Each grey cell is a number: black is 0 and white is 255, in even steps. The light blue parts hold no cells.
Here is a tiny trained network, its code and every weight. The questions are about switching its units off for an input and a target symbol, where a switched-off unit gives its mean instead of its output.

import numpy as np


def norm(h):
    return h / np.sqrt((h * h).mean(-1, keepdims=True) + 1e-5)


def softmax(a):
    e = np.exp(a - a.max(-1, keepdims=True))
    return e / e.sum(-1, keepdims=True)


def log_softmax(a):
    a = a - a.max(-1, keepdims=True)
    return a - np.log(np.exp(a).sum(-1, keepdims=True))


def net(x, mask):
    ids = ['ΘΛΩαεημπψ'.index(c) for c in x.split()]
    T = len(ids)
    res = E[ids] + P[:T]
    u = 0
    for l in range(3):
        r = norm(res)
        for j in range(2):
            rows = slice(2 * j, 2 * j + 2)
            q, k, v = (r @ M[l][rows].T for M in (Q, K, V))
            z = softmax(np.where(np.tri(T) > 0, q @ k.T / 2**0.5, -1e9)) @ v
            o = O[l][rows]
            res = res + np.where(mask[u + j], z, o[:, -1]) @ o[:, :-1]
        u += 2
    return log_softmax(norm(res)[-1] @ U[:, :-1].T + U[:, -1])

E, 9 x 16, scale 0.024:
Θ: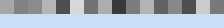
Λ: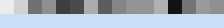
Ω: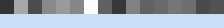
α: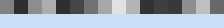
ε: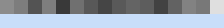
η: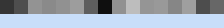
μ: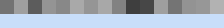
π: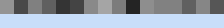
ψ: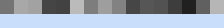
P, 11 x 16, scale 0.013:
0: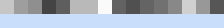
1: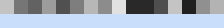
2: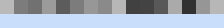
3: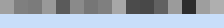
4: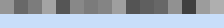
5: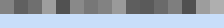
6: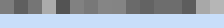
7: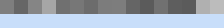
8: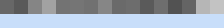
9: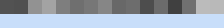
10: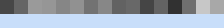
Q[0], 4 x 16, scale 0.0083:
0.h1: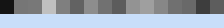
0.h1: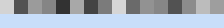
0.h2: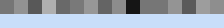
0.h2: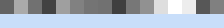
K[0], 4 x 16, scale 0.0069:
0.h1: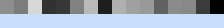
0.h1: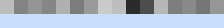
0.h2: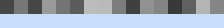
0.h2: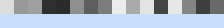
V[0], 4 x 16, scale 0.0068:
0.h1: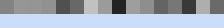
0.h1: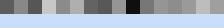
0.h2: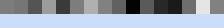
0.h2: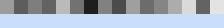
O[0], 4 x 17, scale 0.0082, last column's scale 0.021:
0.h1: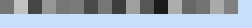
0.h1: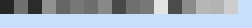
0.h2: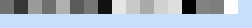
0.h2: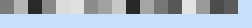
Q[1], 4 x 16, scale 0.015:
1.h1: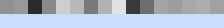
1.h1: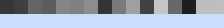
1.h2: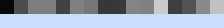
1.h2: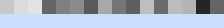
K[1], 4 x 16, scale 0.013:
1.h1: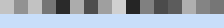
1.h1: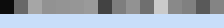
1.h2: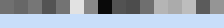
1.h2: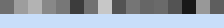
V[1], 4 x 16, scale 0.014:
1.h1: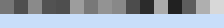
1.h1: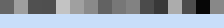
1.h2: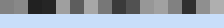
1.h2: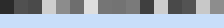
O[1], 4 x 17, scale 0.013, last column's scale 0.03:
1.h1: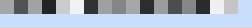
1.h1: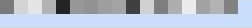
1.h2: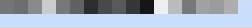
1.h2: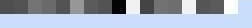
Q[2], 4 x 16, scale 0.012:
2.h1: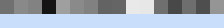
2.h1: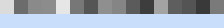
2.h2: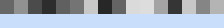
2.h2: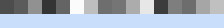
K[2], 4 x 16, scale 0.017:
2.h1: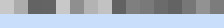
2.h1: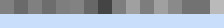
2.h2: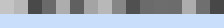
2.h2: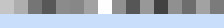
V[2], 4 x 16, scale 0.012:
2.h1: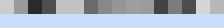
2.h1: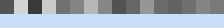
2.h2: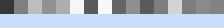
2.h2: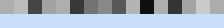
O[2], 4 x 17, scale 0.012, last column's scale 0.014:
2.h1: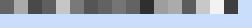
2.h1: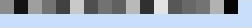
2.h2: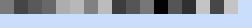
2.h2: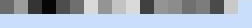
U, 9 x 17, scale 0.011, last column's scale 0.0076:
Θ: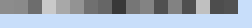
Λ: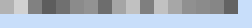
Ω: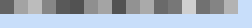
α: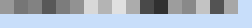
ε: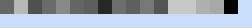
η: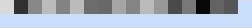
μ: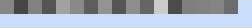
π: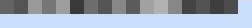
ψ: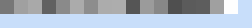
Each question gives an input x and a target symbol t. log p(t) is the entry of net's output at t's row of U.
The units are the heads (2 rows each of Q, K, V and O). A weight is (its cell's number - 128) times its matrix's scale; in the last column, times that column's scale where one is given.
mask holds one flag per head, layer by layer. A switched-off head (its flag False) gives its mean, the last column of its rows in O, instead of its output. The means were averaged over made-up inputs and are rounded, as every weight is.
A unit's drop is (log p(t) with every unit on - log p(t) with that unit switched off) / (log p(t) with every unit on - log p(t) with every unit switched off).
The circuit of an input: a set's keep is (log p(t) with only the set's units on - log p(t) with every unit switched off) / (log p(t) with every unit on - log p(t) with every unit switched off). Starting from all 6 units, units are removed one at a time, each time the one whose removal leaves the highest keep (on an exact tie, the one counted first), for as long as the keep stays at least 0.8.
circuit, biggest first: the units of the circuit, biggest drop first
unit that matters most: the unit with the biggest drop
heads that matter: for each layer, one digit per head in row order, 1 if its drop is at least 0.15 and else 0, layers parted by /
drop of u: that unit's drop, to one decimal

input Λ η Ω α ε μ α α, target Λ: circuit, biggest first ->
[2.h2; 0.h1; 1.h1]
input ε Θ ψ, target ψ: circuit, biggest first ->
[0.h1; 1.h1; 1.h2]
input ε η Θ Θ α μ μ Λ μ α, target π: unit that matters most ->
0.h2
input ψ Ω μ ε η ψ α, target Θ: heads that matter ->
10 / 11 / 01
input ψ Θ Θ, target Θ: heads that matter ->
10 / 00 / 00
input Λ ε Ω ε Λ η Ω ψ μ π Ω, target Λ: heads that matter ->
10 / 11 / 01
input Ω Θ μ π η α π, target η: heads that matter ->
10 / 11 / 10
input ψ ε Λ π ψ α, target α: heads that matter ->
10 / 01 / 11
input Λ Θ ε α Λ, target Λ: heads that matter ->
10 / 00 / 01
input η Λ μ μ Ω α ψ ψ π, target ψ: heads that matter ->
11 / 01 / 00
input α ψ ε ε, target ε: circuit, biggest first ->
[0.h1; 1.h2; 2.h1]
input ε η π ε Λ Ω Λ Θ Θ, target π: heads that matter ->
11 / 11 / 10
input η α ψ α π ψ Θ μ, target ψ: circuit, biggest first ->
[1.h2; 0.h1]
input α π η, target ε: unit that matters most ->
2.h1
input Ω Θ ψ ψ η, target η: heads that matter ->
10 / 10 / 10
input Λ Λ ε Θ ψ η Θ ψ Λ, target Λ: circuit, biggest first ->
[2.h2; 1.h1]
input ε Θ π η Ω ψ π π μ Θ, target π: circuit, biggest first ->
[0.h2; 1.h2; 0.h1; 2.h1]
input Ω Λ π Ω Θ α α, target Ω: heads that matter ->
00 / 10 / 00
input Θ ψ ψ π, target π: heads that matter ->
11 / 01 / 00
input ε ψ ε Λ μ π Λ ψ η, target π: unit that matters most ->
0.h2
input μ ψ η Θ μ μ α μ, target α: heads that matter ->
00 / 01 / 01
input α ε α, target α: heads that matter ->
10 / 00 / 11
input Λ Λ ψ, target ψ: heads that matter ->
10 / 11 / 00
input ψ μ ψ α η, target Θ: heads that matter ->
10 / 11 / 01
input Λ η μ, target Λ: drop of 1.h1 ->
0.2
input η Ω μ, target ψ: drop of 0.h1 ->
0.2
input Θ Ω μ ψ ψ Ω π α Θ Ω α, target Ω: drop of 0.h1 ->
0.1
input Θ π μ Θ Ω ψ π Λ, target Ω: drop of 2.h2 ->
0.0
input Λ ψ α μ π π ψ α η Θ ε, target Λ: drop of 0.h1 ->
0.3
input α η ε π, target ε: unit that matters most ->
1.h2
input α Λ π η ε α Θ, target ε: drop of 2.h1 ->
0.9
